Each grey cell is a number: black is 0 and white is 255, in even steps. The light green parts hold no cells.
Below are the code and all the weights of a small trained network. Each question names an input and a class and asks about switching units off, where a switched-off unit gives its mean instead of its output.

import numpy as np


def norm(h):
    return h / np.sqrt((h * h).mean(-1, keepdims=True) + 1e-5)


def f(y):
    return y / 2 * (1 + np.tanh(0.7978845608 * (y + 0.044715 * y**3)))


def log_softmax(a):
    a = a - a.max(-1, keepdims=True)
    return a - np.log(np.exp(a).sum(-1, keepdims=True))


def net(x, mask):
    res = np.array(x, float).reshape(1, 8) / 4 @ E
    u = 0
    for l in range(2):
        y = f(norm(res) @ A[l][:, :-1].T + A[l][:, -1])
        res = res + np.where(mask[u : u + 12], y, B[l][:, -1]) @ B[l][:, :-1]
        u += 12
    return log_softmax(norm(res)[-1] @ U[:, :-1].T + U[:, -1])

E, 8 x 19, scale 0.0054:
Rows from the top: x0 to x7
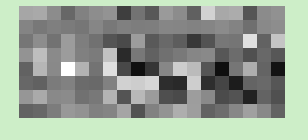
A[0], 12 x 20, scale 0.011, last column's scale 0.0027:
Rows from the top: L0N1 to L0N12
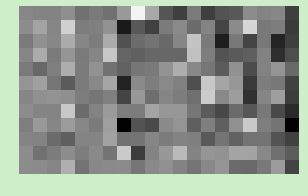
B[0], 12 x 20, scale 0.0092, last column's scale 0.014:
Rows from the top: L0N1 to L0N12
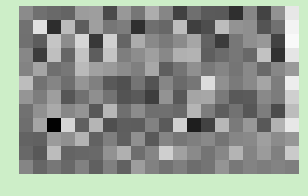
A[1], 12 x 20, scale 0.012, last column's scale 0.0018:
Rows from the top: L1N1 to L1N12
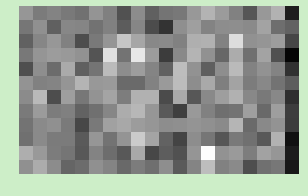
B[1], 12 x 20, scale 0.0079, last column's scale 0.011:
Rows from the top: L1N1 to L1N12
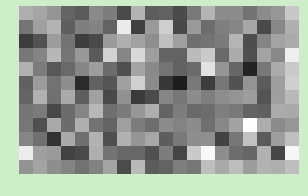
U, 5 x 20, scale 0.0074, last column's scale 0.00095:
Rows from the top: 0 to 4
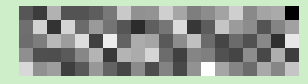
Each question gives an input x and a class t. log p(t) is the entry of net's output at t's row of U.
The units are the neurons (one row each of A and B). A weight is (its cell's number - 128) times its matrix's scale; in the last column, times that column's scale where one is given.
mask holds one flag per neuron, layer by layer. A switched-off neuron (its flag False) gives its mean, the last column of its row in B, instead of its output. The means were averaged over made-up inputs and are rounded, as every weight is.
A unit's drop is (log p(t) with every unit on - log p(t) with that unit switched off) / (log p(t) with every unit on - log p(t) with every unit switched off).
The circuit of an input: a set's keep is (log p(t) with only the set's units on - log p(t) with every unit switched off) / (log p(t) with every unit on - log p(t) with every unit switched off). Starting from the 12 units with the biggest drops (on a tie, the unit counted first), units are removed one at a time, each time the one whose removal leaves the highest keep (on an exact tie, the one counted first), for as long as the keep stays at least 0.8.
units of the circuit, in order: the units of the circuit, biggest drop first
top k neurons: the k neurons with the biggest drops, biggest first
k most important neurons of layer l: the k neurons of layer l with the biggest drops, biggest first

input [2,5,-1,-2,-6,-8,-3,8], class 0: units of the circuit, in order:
[L0N11]
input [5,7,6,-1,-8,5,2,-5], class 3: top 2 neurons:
[L0N1, L1N10]
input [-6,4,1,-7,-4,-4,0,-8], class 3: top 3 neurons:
[L0N6, L0N2, L0N9]
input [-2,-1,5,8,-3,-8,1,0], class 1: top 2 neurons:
[L0N9, L0N2]
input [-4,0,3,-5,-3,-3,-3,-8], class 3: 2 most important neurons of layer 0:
[L0N6, L0N2]
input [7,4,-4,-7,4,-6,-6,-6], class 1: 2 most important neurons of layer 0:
[L0N9, L0N11]
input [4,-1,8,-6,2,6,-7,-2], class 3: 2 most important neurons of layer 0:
[L0N9, L0N2]
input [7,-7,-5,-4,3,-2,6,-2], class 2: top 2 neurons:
[L0N3, L0N4]
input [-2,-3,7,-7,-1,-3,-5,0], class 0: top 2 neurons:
[L0N9, L0N2]
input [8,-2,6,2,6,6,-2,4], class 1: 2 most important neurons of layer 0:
[L0N2, L0N9]
